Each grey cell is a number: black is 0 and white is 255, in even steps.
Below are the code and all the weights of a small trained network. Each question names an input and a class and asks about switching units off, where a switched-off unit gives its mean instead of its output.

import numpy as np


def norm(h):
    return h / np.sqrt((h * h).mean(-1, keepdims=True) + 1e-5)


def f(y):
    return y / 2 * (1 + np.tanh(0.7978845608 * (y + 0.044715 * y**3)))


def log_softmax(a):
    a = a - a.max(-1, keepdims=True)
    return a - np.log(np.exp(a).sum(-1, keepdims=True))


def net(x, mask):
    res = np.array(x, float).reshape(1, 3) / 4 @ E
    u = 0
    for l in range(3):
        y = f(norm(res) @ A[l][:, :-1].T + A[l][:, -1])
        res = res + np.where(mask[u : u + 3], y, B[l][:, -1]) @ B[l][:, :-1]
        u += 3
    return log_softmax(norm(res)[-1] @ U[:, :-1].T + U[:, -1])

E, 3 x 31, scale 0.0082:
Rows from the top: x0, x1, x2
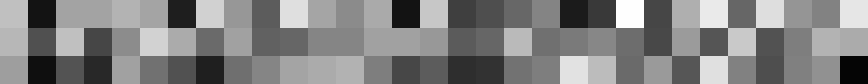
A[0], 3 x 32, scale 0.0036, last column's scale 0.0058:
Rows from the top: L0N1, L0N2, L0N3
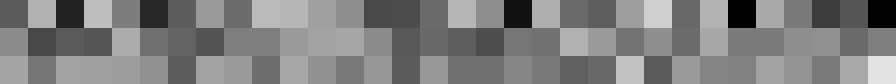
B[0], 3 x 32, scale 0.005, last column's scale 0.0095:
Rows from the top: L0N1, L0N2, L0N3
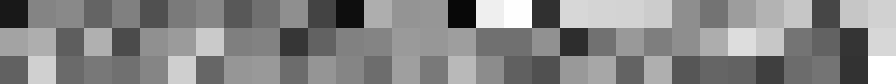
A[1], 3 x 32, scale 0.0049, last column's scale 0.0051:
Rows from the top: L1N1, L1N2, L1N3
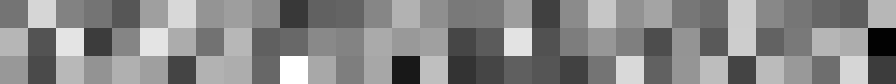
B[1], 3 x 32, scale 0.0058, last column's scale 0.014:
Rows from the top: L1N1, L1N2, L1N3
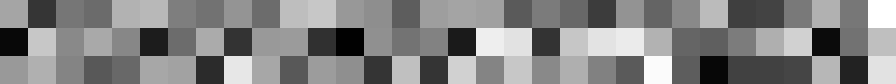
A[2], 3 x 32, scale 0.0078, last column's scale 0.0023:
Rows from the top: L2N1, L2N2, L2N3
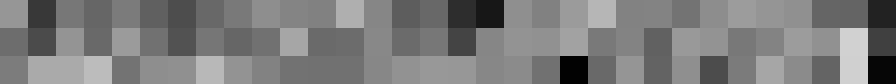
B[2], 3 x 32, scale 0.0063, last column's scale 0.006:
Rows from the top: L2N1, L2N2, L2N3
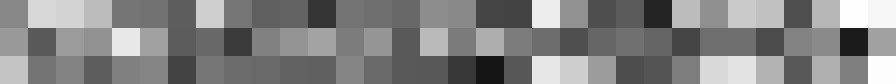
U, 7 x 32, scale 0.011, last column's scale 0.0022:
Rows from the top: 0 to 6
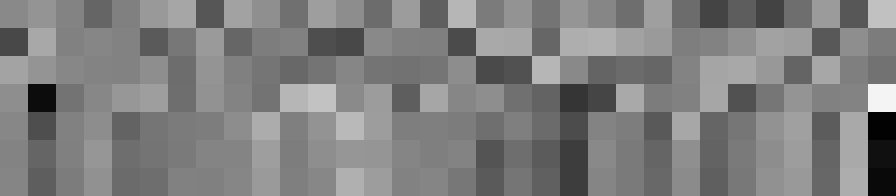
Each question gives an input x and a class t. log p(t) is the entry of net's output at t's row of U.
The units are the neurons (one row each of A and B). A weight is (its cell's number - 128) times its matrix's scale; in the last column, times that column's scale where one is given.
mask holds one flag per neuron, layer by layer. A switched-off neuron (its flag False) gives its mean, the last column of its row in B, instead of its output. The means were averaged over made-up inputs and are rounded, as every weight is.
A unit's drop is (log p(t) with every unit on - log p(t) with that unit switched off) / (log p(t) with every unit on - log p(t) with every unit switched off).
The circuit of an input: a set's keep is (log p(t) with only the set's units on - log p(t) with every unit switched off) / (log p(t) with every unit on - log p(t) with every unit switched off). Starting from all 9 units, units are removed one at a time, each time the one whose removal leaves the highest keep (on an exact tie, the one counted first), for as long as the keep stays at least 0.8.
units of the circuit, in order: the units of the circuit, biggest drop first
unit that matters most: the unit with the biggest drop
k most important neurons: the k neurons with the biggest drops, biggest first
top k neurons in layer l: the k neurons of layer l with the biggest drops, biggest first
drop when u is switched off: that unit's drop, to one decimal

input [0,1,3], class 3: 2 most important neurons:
(L0N2 L1N1)
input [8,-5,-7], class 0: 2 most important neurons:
(L1N3 L0N2)
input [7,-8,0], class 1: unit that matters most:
L0N1
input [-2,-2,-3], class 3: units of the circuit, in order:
(L1N1 L1N3)
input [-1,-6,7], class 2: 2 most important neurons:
(L2N1 L1N2)
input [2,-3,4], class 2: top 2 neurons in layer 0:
(L0N2 L0N3)
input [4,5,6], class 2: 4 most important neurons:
(L0N1 L2N1 L0N2 L0N3)
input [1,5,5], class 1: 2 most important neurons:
(L1N2 L2N3)
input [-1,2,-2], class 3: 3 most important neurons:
(L1N1 L1N3 L2N2)
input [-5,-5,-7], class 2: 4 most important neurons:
(L1N3 L2N3 L1N2 L0N3)
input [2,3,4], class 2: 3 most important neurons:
(L0N2 L0N1 L2N1)
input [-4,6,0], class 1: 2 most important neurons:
(L1N2 L0N3)
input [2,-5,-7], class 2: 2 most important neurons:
(L2N3 L1N2)
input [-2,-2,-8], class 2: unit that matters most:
L2N3
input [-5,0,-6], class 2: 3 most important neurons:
(L1N3 L0N3 L2N3)
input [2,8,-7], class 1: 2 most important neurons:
(L1N2 L0N2)
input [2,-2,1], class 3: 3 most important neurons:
(L1N1 L1N3 L1N2)
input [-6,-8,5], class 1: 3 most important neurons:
(L1N3 L0N1 L0N3)
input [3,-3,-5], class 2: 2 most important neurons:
(L2N3 L1N2)
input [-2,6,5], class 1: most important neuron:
(L1N2)
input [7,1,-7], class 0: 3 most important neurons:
(L1N3 L0N2 L2N1)
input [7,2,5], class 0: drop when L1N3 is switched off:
1.1
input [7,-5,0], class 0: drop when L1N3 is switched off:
0.5
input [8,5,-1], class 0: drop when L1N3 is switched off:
0.9
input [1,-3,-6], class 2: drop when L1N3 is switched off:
0.0
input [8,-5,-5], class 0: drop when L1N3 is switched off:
1.0
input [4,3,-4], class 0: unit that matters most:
L0N2
